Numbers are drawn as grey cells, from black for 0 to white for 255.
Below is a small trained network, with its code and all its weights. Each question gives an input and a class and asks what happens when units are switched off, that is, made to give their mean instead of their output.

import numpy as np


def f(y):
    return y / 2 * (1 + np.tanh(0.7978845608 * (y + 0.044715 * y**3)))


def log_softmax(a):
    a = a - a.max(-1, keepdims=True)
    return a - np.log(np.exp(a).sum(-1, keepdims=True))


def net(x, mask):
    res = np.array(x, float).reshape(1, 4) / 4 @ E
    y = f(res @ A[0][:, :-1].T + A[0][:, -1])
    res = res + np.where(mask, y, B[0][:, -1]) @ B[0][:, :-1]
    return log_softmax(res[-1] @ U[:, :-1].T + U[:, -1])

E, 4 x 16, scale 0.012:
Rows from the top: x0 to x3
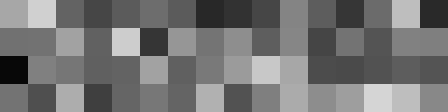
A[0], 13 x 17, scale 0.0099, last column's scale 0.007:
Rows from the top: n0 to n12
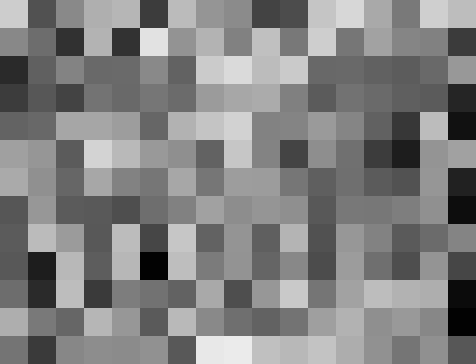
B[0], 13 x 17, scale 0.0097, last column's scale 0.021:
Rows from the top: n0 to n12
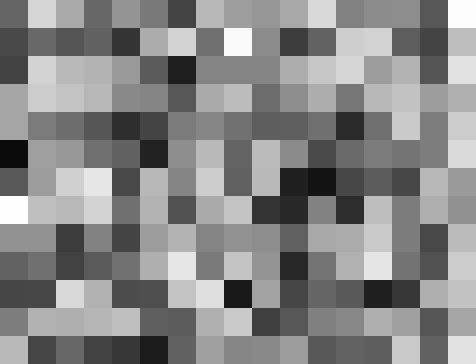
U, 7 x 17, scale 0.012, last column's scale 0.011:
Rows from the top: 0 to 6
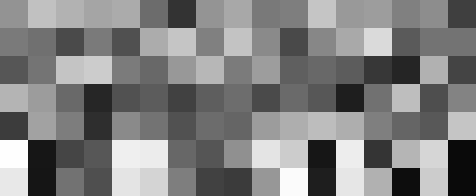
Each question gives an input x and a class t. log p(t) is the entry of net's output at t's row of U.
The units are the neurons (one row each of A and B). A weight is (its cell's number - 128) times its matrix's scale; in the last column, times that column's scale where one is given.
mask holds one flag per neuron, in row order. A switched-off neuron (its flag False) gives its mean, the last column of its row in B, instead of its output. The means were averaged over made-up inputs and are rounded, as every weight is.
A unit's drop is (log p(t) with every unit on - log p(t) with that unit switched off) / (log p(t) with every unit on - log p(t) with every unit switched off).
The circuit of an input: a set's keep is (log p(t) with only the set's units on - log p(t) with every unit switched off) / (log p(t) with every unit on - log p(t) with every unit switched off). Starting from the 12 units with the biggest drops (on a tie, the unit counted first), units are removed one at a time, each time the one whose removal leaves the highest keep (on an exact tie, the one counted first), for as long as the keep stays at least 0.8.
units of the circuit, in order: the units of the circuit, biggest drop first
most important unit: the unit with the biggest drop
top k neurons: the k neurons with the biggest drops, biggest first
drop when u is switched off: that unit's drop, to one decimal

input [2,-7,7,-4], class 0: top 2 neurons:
[n2 n9]
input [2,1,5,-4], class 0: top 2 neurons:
[n10 n3]
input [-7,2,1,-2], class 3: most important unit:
n4
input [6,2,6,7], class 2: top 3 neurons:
[n10 n0 n12]
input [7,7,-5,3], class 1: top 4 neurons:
[n12 n8 n4 n2]
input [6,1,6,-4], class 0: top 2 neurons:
[n12 n4]
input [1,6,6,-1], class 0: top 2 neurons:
[n2 n1]
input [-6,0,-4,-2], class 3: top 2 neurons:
[n4 n12]
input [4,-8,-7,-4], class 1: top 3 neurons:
[n1 n2 n3]
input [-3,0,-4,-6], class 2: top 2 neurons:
[n5 n6]
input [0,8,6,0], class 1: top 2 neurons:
[n9 n8]
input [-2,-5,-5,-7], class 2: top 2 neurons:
[n5 n6]
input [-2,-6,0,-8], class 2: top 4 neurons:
[n5 n6 n9 n8]
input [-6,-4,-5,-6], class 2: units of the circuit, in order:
[n5]
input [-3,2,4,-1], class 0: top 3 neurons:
[n2 n3 n1]
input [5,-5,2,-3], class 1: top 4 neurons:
[n12 n4 n2 n0]
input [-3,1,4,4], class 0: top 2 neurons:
[n2 n5]
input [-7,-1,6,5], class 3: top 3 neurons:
[n12 n4 n0]
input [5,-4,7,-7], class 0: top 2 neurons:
[n10 n3]
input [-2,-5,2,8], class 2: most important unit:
n10
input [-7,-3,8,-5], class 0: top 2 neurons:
[n2 n3]
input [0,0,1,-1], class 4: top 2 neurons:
[n10 n4]
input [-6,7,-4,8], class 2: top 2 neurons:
[n10 n1]
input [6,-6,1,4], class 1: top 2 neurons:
[n12 n4]
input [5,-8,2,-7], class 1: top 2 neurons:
[n1 n10]
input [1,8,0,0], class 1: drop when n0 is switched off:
0.0
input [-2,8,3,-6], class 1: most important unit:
n9
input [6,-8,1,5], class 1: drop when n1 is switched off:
0.1
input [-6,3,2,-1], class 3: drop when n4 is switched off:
0.9
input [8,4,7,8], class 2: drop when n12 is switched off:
0.2
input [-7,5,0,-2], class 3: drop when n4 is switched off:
1.1
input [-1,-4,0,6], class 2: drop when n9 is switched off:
0.2
